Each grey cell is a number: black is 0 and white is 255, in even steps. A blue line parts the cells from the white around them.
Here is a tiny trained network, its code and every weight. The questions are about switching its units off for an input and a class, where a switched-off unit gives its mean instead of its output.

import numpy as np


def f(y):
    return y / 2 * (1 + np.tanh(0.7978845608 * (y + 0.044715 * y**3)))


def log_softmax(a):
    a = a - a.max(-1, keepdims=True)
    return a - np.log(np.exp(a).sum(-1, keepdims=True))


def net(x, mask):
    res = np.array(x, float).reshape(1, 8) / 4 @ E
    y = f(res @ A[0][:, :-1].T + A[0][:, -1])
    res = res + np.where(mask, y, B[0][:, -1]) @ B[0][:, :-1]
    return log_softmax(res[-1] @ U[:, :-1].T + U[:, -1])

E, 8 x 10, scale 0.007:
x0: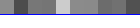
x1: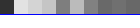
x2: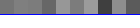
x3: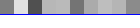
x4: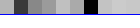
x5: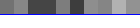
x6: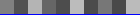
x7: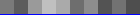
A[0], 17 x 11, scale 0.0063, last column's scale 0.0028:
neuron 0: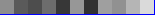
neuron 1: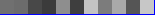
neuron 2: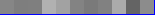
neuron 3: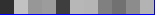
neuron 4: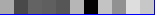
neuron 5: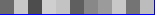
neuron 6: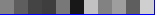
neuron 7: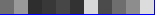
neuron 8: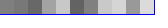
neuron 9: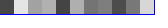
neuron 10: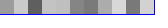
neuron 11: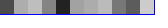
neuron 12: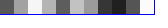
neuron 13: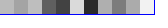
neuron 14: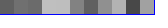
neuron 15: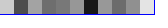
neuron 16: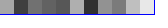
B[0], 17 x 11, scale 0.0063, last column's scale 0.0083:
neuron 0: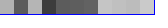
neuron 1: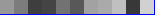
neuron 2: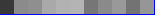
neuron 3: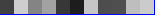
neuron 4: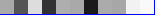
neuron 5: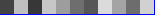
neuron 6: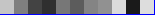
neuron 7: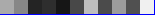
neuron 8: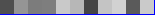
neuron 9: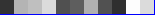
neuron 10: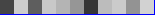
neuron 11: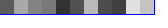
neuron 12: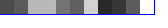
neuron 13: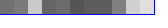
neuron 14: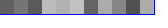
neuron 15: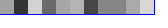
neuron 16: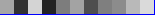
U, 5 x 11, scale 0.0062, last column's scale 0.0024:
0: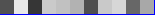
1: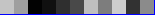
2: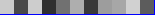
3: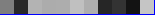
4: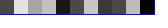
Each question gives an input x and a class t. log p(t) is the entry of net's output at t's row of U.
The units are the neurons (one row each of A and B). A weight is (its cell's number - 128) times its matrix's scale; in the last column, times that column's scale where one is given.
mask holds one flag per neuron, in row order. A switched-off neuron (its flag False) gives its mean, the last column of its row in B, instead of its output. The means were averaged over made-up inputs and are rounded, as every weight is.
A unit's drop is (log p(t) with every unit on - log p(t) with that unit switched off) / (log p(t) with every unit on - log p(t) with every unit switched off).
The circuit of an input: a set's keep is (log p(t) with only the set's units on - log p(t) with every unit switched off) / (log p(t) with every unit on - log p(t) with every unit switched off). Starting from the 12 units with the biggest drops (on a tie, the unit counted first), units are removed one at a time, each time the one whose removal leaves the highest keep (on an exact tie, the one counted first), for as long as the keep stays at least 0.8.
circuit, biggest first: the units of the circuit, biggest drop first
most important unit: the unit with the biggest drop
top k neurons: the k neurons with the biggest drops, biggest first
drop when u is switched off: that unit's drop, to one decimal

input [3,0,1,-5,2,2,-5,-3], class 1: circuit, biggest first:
neuron 4; neuron 9
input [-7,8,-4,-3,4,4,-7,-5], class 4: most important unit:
neuron 9
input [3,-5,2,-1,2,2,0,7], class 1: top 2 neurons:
neuron 4; neuron 6
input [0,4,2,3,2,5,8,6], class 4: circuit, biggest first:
neuron 4; neuron 6
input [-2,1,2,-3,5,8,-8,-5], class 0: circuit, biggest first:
neuron 8; neuron 10
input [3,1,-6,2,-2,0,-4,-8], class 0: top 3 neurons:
neuron 10; neuron 12; neuron 5
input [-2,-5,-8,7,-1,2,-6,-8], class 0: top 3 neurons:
neuron 10; neuron 8; neuron 5
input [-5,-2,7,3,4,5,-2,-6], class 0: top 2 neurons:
neuron 10; neuron 8
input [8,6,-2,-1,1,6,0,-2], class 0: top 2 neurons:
neuron 12; neuron 7
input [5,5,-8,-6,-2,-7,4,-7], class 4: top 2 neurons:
neuron 12; neuron 9
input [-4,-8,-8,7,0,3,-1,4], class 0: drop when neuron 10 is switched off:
0.2
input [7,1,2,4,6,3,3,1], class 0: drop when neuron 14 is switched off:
0.2
